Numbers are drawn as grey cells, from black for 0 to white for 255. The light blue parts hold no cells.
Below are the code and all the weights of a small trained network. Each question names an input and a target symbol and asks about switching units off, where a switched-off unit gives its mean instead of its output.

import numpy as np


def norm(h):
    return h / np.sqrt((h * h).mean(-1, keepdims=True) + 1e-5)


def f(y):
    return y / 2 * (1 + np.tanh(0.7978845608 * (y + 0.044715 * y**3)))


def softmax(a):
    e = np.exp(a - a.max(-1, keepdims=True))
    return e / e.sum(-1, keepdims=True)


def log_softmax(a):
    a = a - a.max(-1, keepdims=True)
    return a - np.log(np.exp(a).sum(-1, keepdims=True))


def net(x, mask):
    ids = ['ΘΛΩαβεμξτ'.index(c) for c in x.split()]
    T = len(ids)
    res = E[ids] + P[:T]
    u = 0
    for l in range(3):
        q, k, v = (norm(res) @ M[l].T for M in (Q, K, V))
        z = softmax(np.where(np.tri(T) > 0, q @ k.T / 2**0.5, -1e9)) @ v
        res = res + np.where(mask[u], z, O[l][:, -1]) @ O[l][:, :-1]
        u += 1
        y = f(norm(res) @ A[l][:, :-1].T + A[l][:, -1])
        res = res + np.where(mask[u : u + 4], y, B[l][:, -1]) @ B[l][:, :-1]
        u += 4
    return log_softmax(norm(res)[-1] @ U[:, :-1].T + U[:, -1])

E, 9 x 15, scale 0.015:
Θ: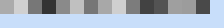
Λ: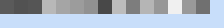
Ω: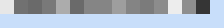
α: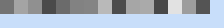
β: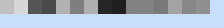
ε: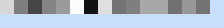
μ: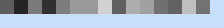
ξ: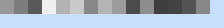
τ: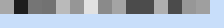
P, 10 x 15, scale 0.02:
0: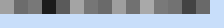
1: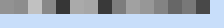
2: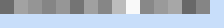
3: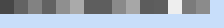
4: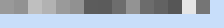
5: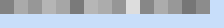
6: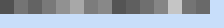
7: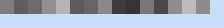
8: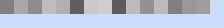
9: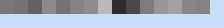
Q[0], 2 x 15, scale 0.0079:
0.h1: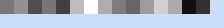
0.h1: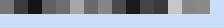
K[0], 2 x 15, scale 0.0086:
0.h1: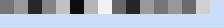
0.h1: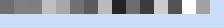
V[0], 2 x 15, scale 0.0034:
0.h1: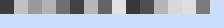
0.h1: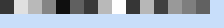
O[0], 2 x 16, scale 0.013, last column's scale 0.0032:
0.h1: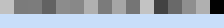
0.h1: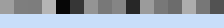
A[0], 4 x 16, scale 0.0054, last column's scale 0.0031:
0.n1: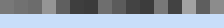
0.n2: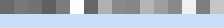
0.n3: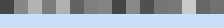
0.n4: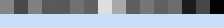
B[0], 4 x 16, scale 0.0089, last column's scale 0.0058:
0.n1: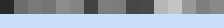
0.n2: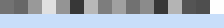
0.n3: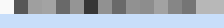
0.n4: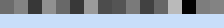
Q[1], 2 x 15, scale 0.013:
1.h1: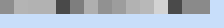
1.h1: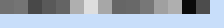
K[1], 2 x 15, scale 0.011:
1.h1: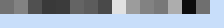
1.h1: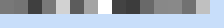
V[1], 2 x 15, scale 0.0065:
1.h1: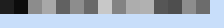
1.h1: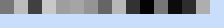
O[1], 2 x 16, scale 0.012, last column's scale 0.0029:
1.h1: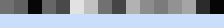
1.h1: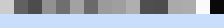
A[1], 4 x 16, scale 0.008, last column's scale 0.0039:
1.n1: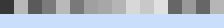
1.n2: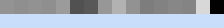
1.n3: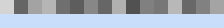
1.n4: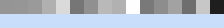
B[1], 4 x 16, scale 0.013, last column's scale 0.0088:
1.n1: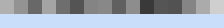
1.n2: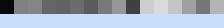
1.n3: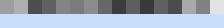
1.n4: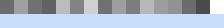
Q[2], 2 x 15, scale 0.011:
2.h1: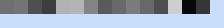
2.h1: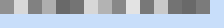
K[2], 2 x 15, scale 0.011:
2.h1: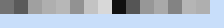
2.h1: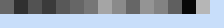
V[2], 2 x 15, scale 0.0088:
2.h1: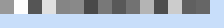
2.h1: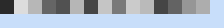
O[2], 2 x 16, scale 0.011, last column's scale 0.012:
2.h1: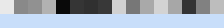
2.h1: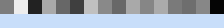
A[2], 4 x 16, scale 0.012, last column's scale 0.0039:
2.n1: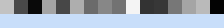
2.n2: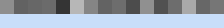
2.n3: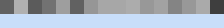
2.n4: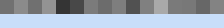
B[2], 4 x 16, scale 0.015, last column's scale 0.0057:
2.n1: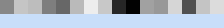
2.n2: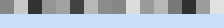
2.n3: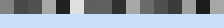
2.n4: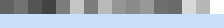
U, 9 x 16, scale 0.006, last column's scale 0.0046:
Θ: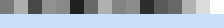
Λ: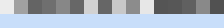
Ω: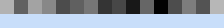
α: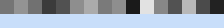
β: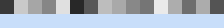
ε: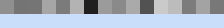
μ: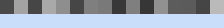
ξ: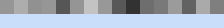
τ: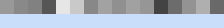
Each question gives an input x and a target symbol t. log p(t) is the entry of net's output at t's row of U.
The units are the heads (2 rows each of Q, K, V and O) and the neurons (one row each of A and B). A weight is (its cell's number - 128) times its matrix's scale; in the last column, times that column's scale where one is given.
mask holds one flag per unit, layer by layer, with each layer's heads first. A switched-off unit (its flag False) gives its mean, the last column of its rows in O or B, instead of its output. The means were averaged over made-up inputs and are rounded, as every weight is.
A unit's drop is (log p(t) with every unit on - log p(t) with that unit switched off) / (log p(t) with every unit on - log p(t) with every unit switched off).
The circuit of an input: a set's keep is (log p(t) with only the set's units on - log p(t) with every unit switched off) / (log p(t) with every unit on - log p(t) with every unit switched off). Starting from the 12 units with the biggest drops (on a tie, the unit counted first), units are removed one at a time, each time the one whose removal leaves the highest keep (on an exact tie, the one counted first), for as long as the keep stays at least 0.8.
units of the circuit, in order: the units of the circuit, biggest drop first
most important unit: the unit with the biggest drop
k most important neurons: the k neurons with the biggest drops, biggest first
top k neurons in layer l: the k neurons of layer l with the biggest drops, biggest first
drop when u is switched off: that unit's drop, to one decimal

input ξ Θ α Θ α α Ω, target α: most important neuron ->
[2.n4]
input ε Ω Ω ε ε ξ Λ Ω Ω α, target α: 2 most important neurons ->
[2.n4, 2.n2]
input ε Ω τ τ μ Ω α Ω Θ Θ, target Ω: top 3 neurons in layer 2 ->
[2.n2, 2.n1, 2.n4]
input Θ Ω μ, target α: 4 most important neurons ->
[1.n2, 1.n4, 2.n3, 0.n4]
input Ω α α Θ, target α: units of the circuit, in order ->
[1.h1, 0.h1]
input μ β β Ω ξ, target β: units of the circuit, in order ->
[1.h1, 1.n2]
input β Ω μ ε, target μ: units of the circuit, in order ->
[1.h1, 2.h1]
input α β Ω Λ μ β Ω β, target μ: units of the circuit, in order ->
[1.h1, 2.n2]
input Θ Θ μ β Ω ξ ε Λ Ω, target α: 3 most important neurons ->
[1.n2, 1.n4, 2.n3]
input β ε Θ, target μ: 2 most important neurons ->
[2.n3, 1.n1]
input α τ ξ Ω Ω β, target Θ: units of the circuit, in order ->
[1.n1, 2.n4, 0.h1, 2.n1]
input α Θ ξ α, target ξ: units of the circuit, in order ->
[1.h1, 2.n1]
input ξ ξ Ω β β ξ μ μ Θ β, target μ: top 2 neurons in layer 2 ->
[2.n1, 2.n4]
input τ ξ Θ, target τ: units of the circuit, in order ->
[2.h1]
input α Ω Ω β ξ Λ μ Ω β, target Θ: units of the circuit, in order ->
[1.n1, 2.n4, 2.n1, 0.h1]
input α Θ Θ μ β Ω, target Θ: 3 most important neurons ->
[1.n1, 2.n4, 0.n4]
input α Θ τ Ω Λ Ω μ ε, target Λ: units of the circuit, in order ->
[0.h1, 2.n2, 1.h1]
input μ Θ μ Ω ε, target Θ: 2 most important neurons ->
[1.n3, 1.n4]
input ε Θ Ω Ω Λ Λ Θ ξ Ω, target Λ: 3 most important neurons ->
[1.n4, 0.n4, 0.n2]
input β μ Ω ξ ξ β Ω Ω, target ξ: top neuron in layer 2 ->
[2.n1]
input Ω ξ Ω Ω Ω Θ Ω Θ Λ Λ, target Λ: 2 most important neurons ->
[2.n2, 1.n3]
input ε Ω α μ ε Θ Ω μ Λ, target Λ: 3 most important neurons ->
[1.n4, 0.n4, 0.n2]
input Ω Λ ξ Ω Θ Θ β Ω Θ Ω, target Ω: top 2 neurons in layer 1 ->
[1.n2, 1.n4]
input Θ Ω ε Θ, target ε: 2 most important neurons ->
[1.n3, 1.n4]
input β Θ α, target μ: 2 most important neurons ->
[2.n3, 1.n1]
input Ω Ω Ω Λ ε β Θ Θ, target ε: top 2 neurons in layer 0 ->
[0.n2, 0.n3]
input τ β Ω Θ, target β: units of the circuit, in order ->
[1.h1]
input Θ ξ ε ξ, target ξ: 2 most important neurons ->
[2.n1, 1.n2]
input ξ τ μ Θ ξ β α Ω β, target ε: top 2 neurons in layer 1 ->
[1.n2, 1.n4]
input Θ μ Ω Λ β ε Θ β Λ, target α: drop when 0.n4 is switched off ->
0.2
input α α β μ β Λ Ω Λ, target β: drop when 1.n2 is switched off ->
0.1
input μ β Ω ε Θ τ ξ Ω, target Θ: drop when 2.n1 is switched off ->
0.1
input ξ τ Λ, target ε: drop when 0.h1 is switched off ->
0.2
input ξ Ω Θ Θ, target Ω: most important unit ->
0.n4
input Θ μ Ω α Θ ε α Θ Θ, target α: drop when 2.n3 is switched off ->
0.3
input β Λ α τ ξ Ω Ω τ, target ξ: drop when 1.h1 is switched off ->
1.9
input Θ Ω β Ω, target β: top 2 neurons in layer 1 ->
[1.n2, 1.n4]
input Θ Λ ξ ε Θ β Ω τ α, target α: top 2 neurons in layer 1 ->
[1.n2, 1.n4]
